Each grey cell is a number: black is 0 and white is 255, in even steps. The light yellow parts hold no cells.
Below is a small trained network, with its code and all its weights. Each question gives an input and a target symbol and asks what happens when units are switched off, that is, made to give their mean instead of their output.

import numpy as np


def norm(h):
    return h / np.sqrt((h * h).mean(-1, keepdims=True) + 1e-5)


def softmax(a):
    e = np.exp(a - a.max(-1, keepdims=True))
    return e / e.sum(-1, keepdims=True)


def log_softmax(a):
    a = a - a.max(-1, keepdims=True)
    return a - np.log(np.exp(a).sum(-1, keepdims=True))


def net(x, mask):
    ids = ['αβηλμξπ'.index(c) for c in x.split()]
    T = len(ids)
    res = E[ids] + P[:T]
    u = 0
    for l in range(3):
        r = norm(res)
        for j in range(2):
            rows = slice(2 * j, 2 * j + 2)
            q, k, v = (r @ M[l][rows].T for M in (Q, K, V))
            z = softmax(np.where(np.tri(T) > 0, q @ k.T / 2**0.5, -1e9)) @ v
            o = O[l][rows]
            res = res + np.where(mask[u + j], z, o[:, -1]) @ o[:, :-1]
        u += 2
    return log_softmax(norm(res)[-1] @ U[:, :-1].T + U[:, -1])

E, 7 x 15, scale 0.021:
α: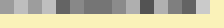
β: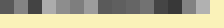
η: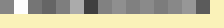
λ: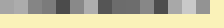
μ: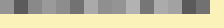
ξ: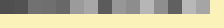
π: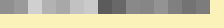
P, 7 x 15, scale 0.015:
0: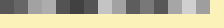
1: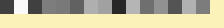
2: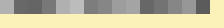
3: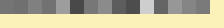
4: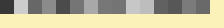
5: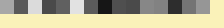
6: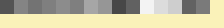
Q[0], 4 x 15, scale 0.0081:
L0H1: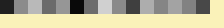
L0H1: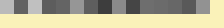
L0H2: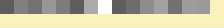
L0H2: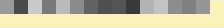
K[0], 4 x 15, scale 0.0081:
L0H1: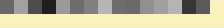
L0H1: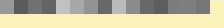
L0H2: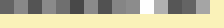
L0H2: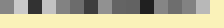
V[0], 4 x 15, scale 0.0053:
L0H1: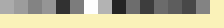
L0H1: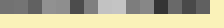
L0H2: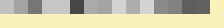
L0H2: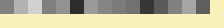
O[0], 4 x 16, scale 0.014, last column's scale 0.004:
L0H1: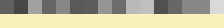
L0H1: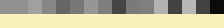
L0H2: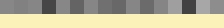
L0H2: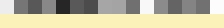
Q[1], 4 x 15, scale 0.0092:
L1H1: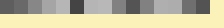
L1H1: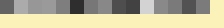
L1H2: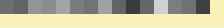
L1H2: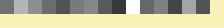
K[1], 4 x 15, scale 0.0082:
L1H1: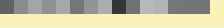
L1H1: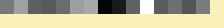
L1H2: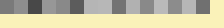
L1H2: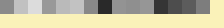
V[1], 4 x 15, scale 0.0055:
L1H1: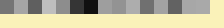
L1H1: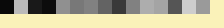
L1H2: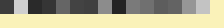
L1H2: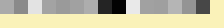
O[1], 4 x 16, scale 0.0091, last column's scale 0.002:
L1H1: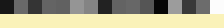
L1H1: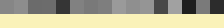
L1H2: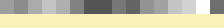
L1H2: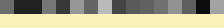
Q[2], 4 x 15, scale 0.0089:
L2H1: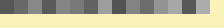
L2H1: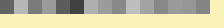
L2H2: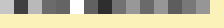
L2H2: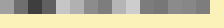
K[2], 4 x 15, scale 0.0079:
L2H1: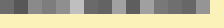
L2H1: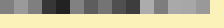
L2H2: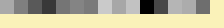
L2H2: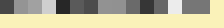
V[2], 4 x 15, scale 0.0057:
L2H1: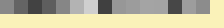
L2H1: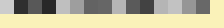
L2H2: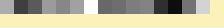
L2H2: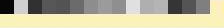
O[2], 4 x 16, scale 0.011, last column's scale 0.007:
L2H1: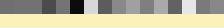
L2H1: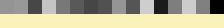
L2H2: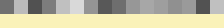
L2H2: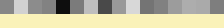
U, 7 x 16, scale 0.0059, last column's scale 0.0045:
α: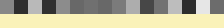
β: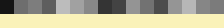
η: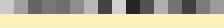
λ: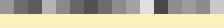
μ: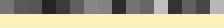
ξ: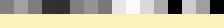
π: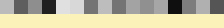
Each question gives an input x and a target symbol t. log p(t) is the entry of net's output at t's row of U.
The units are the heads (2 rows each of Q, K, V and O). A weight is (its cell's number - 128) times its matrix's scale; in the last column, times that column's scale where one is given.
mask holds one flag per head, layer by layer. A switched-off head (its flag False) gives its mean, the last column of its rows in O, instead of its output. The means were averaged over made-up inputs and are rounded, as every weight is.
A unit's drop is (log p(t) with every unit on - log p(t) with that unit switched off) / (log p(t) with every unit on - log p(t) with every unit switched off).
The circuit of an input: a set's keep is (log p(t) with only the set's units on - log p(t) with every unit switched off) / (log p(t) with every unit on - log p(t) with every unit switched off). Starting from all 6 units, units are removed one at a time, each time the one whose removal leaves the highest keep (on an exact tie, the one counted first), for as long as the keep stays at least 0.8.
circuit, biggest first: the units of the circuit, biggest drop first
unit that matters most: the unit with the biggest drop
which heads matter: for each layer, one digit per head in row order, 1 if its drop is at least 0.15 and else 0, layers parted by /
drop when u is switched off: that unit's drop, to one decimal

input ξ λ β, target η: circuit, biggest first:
[L0H1]
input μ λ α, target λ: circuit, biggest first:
[L2H1 L1H1]
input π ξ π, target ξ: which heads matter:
00 / 10 / 01
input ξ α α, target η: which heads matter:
10 / 00 / 00
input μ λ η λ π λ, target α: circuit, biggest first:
[L0H1 L2H2]
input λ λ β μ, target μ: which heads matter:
10 / 01 / 00
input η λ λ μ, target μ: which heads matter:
10 / 00 / 00
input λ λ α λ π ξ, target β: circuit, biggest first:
[L1H1 L0H2]
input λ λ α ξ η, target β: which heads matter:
01 / 00 / 00
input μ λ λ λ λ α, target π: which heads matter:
00 / 10 / 01
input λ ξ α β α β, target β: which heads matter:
01 / 10 / 00
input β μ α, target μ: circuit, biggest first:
[L0H1 L1H2]
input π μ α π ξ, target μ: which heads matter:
00 / 01 / 00
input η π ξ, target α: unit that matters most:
L2H2
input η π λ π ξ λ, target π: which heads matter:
10 / 10 / 01
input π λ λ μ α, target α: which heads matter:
01 / 00 / 00
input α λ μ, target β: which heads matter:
01 / 10 / 10
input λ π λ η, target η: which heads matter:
10 / 01 / 00
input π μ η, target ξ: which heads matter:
01 / 11 / 01
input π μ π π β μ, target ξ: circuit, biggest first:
[L2H2]
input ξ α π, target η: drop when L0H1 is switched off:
0.6
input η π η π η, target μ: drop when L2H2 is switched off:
0.1
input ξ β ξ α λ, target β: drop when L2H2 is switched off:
0.0
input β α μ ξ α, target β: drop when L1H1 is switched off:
-0.1
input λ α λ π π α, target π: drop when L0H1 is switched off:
0.2
